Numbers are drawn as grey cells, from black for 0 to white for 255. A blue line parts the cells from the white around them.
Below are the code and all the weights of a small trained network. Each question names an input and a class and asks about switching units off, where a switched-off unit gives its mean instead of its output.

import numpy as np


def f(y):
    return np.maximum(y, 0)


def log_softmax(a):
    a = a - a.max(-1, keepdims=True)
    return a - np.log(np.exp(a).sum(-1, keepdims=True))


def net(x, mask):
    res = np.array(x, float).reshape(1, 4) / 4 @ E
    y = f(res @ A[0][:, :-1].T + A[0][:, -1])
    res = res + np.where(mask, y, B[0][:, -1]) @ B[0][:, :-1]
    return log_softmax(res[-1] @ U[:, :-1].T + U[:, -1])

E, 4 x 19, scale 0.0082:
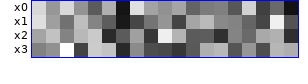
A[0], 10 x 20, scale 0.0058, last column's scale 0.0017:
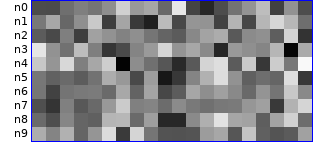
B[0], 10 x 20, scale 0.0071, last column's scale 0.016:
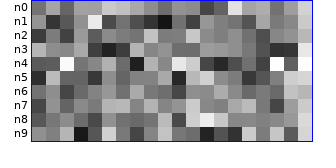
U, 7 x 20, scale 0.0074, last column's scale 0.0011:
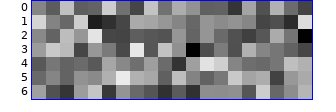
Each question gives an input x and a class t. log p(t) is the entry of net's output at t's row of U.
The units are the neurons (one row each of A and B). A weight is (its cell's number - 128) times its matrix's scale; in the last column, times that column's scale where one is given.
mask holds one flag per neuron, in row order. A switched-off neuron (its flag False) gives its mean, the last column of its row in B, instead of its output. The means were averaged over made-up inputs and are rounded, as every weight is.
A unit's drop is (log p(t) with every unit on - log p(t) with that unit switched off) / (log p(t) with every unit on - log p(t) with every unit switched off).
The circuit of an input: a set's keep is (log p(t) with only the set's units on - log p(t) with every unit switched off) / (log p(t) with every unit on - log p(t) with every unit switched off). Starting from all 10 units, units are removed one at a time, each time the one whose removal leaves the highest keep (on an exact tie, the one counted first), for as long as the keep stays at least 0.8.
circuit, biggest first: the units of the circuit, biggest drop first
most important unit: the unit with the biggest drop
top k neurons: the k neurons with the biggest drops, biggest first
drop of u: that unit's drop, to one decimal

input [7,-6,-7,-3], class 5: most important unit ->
n4
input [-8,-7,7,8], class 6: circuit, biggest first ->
n1, n4
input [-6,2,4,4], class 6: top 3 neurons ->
n4, n1, n9
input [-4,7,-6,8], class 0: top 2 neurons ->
n4, n9
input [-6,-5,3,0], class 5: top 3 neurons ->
n0, n7, n3
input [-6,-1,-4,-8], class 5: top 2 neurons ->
n0, n7
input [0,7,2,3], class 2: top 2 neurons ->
n1, n7
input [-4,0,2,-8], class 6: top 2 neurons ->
n1, n4
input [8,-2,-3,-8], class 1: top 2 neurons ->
n3, n4
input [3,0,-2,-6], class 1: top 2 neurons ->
n4, n7
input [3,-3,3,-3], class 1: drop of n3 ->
0.2
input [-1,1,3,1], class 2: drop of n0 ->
0.2
